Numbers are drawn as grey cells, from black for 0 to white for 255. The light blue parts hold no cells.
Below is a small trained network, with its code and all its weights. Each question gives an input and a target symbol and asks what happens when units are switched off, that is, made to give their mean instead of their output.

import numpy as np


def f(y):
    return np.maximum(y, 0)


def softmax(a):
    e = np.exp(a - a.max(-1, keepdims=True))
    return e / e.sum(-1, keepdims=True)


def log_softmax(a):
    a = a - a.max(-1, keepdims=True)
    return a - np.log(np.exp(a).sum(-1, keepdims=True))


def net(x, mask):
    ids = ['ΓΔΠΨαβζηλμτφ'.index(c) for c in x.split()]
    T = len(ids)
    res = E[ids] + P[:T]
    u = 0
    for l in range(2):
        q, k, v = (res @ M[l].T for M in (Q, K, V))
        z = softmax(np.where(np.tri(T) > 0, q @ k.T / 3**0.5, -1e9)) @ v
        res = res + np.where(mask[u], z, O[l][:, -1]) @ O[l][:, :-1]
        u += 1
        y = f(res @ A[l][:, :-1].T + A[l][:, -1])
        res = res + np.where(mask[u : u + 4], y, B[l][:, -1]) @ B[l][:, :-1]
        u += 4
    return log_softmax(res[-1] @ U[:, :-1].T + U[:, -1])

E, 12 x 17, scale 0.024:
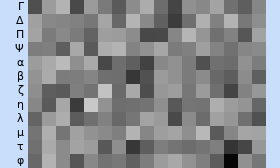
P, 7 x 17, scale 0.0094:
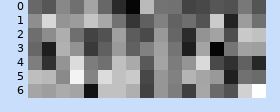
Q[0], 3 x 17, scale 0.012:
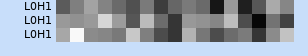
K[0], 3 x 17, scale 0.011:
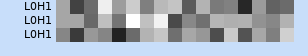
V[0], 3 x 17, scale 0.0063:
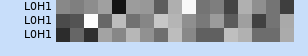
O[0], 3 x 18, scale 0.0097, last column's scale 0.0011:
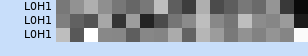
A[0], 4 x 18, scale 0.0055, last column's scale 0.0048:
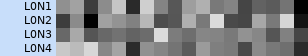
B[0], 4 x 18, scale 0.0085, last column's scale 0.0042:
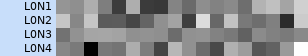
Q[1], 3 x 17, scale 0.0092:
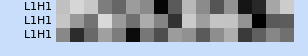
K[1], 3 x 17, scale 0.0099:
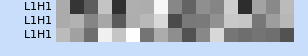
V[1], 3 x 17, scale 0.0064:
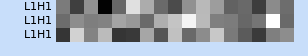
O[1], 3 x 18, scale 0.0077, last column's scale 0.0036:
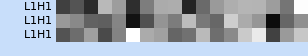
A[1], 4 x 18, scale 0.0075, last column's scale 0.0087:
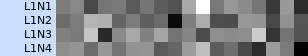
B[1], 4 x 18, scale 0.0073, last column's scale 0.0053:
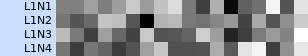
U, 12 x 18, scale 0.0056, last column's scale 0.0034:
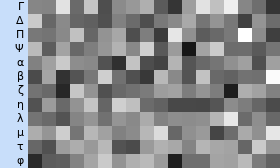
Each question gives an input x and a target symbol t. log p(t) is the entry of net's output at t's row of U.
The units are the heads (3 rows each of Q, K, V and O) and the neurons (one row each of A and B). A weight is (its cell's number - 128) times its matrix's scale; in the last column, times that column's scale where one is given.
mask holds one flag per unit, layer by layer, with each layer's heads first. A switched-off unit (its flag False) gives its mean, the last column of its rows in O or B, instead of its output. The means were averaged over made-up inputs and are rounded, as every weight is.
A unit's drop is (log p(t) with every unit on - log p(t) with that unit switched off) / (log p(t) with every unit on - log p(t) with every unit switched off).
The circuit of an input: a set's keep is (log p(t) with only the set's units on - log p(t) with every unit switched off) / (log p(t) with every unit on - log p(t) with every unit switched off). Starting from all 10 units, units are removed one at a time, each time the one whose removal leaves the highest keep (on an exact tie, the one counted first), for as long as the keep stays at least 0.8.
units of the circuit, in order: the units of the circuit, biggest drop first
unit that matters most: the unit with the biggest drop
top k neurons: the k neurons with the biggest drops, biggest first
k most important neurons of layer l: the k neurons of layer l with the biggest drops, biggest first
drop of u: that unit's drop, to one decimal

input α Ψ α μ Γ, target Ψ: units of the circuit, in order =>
(L0H1; L0N4)
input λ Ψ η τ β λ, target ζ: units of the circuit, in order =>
(L1H1; L0H1)
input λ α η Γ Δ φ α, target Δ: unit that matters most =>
L1N4
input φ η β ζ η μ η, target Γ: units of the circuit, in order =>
(L1H1; L0H1)
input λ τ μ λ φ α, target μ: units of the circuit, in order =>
(L1H1; L1N1; L0H1)
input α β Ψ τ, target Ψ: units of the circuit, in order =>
(L0H1; L0N4)
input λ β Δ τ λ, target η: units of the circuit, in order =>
(L0H1; L1N3)
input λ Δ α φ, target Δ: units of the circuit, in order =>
(L1N4; L1H1)
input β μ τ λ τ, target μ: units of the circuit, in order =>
(L1N1; L1H1)
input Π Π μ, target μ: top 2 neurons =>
(L1N1; L1N4)
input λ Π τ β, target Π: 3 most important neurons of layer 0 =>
(L0N2; L0N1; L0N4)
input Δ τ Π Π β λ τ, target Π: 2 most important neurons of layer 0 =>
(L0N2; L0N1)
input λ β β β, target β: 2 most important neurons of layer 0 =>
(L0N1; L0N4)
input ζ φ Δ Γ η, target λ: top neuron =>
(L1N3)
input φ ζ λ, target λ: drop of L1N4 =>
0.0
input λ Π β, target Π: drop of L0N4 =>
0.1
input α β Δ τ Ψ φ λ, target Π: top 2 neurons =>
(L1N3; L0N4)
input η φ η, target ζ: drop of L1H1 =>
0.6
